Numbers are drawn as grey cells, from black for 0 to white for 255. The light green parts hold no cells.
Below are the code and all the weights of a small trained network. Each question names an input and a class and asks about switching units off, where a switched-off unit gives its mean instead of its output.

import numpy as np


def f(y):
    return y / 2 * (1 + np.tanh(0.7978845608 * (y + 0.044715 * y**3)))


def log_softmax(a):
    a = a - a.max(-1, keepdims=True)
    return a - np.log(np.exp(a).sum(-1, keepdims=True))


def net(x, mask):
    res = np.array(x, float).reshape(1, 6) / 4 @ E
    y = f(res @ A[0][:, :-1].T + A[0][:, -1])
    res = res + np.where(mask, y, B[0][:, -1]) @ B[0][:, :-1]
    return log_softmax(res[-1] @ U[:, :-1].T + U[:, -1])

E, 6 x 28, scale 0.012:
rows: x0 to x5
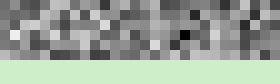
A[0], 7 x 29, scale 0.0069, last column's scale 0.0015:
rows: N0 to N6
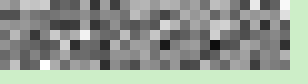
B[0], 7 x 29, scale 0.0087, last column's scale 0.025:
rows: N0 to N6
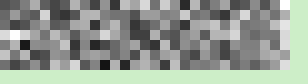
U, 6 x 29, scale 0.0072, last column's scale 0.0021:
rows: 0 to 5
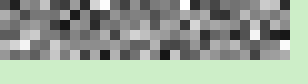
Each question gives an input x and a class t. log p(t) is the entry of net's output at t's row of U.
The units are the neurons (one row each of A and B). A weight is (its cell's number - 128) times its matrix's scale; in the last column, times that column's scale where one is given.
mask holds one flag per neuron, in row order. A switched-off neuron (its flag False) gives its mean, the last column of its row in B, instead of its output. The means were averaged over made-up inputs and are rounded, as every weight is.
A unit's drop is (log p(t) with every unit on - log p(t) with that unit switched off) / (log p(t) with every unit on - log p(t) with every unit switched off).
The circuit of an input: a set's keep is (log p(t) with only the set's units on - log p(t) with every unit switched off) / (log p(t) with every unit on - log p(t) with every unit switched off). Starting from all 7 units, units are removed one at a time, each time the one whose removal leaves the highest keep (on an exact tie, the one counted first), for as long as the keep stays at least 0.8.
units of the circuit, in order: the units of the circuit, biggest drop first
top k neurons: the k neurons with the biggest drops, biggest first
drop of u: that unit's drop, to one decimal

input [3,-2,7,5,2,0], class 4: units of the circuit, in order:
N3
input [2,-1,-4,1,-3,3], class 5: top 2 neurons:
N6; N1
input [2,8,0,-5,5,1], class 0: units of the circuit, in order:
N6; N4; N2
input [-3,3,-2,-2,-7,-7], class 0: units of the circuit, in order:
N6; N2
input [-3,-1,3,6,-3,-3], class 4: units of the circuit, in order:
N3; N2
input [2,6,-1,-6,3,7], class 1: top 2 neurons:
N0; N6
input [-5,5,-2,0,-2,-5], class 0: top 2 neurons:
N6; N2
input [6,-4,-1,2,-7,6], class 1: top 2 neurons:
N4; N0
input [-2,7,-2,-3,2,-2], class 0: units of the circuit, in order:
N6; N2
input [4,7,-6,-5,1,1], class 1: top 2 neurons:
N4; N1
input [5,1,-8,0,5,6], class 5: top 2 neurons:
N6; N1
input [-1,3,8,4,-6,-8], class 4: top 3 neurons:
N0; N1; N6
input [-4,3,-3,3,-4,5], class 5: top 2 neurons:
N6; N0
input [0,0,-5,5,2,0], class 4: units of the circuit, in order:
N3
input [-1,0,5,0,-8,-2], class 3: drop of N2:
0.7
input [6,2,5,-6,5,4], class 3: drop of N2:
0.7
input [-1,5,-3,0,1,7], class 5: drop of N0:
0.3
